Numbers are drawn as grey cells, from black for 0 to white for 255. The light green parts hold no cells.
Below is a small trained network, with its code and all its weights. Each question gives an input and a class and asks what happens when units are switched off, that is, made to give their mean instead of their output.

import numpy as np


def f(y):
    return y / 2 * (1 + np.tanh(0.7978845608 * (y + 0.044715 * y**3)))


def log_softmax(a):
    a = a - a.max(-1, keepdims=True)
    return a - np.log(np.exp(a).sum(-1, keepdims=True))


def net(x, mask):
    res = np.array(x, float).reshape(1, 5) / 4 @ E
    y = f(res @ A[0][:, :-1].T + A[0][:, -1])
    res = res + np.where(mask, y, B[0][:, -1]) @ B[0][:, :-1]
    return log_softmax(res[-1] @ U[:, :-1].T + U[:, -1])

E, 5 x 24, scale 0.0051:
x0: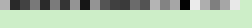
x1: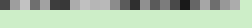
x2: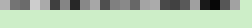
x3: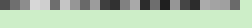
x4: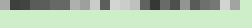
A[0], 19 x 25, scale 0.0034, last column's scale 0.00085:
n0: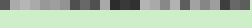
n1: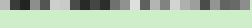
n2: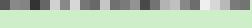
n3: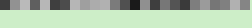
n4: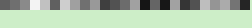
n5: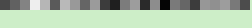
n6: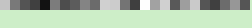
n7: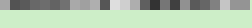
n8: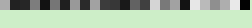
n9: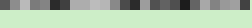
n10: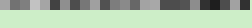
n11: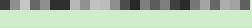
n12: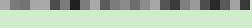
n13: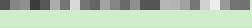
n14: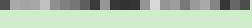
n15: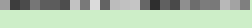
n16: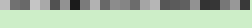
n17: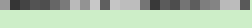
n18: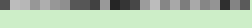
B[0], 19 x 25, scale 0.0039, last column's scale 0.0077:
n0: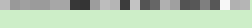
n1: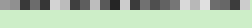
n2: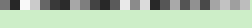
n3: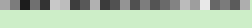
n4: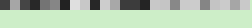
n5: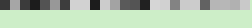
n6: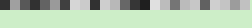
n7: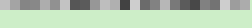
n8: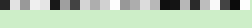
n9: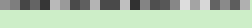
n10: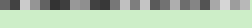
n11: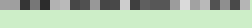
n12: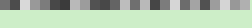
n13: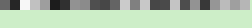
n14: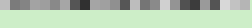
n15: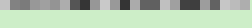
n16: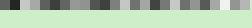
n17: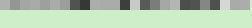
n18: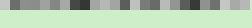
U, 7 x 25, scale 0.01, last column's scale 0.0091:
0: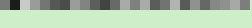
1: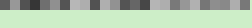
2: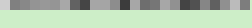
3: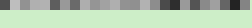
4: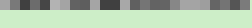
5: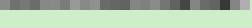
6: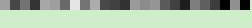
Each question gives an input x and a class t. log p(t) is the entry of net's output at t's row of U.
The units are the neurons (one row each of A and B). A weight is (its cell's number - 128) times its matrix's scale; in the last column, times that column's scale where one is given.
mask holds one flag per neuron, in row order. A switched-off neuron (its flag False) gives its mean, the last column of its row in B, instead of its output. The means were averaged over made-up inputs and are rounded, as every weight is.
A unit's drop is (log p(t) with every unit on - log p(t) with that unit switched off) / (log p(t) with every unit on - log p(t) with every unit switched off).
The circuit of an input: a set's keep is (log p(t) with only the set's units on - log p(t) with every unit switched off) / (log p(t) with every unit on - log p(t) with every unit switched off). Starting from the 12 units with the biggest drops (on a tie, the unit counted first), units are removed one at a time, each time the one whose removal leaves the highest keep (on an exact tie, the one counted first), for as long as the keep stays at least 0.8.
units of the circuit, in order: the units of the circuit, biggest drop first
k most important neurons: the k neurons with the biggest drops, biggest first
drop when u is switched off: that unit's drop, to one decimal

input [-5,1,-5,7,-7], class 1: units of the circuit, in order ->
(n4, n8)
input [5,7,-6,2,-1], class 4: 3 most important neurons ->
(n11, n3, n9)
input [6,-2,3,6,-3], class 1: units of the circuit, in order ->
(n5)
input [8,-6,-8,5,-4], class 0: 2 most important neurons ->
(n2, n13)
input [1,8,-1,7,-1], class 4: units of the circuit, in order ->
(n11, n3)
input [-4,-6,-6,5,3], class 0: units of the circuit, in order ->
(n2, n13)
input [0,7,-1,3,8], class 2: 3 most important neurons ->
(n15, n17, n7)
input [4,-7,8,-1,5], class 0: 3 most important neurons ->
(n16, n12, n10)
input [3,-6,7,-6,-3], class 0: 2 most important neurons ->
(n16, n12)
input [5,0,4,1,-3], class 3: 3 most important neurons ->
(n8, n2, n13)
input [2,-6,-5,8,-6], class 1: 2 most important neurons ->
(n4, n5)
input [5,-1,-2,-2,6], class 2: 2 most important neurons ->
(n15, n17)
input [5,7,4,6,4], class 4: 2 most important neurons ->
(n11, n9)
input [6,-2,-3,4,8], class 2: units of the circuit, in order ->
(n15)
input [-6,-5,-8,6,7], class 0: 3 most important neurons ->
(n2, n13, n8)
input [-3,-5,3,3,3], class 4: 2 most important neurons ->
(n8, n1)
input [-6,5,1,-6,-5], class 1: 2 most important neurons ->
(n8, n6)
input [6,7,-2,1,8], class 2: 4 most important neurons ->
(n15, n17, n7, n1)
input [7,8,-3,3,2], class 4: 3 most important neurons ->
(n11, n9, n3)
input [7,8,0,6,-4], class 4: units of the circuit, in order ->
(n11)
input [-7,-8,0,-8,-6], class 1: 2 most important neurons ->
(n6, n8)
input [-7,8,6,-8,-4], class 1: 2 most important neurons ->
(n6, n8)
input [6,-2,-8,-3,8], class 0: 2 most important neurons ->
(n2, n13)
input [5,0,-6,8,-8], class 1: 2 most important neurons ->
(n4, n5)
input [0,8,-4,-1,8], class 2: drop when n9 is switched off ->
-0.1
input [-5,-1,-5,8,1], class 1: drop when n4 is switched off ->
0.2
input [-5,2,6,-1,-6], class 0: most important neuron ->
(n8)
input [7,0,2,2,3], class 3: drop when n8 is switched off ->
0.8
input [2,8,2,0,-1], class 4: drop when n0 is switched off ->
0.0
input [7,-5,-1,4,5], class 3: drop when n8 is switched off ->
1.0
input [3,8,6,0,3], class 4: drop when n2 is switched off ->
0.1
